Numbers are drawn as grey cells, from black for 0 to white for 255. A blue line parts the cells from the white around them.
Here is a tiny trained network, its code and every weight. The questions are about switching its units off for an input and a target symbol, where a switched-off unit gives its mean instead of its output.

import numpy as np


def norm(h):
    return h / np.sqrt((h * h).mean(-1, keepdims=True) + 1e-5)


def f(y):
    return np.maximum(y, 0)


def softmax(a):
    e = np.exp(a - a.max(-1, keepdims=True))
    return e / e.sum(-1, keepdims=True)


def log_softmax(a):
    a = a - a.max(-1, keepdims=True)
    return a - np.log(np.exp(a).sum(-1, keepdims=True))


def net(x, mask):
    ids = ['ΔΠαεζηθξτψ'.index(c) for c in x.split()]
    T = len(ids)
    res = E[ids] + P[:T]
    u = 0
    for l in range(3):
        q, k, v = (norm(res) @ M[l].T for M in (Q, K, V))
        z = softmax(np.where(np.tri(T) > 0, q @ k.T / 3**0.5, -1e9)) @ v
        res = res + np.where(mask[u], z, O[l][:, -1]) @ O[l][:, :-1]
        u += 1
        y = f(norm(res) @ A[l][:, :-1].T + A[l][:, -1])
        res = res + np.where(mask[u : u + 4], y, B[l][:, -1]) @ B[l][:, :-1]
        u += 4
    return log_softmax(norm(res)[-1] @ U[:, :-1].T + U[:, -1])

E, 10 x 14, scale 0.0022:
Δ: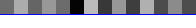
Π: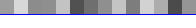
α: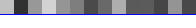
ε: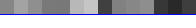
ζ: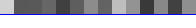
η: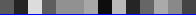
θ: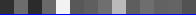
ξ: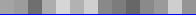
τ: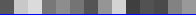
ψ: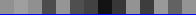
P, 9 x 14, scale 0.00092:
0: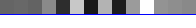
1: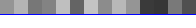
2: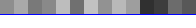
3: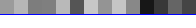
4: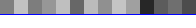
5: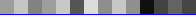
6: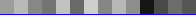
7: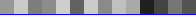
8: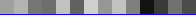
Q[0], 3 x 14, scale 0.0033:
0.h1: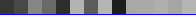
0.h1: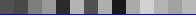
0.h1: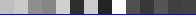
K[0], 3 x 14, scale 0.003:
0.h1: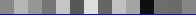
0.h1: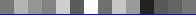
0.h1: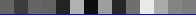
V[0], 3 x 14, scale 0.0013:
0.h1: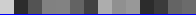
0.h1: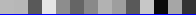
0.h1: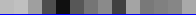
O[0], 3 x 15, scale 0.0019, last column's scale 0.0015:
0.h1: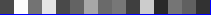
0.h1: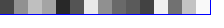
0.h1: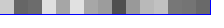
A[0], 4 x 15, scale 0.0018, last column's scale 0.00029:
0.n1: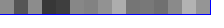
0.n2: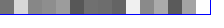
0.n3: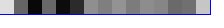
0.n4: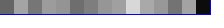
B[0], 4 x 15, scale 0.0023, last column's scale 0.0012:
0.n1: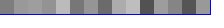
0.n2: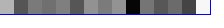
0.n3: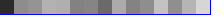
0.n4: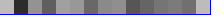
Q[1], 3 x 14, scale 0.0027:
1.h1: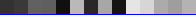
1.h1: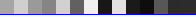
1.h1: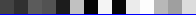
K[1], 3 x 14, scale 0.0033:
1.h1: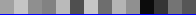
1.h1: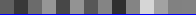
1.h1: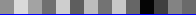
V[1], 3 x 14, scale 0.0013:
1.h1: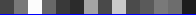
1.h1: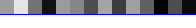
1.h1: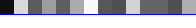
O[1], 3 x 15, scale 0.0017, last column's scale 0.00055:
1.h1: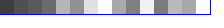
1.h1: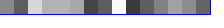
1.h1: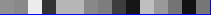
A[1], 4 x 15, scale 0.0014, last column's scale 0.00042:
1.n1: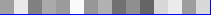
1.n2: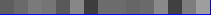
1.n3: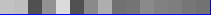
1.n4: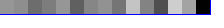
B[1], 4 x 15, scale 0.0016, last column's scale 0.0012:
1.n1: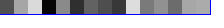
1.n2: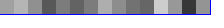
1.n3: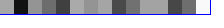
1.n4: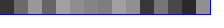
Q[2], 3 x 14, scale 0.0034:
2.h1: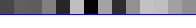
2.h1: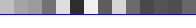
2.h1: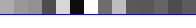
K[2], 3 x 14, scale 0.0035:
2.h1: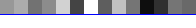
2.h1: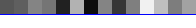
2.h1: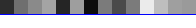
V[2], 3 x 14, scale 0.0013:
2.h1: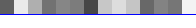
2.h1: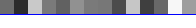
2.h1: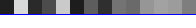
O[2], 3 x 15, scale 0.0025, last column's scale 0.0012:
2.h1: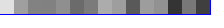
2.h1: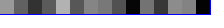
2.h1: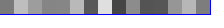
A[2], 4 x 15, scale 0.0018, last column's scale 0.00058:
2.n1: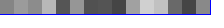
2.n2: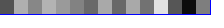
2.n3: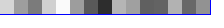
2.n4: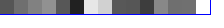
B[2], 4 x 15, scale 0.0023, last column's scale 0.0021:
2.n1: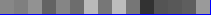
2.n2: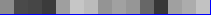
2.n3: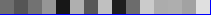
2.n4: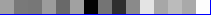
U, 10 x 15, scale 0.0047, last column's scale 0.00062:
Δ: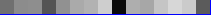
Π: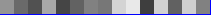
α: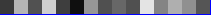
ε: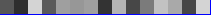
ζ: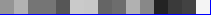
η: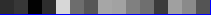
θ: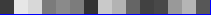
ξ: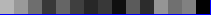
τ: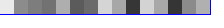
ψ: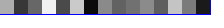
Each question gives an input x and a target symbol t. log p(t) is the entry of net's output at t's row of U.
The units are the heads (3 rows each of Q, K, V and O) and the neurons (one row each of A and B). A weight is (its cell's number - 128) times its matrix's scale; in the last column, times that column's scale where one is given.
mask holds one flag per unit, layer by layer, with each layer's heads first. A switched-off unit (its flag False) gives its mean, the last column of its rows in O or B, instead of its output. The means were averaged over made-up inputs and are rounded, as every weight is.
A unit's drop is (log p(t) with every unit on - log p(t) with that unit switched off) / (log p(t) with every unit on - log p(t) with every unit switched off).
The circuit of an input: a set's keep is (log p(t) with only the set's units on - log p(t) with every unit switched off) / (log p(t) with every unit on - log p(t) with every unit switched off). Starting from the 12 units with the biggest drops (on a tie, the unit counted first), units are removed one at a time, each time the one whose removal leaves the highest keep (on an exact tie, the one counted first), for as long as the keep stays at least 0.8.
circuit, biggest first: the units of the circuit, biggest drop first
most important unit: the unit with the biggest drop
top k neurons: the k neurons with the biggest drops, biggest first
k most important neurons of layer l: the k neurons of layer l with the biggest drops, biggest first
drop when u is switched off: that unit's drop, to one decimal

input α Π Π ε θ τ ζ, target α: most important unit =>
0.h1
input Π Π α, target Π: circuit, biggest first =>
[1.h1; 2.h1; 0.n2]
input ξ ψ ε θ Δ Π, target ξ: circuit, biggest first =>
[1.h1; 2.h1]
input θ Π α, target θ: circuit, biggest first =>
[0.h1; 2.h1]
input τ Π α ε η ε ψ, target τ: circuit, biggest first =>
[2.h1; 1.h1]
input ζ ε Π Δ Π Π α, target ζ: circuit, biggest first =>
[0.h1; 0.n3; 1.h1; 2.n4]
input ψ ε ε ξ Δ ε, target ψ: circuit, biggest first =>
[0.h1; 1.h1; 2.n3]
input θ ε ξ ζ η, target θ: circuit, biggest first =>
[2.h1; 0.h1]
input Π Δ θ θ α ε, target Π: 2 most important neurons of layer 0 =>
[0.n2; 0.n4]
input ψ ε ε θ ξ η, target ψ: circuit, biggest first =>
[0.h1; 2.n3; 1.h1]
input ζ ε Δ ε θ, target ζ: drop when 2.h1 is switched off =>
0.1
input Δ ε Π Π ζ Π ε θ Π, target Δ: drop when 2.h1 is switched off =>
0.4
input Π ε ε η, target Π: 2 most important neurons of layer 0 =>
[0.n2; 0.n4]
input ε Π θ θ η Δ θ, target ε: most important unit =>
1.h1
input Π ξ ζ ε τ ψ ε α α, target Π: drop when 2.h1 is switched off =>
0.2
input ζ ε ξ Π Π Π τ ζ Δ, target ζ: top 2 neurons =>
[0.n3; 2.n1]
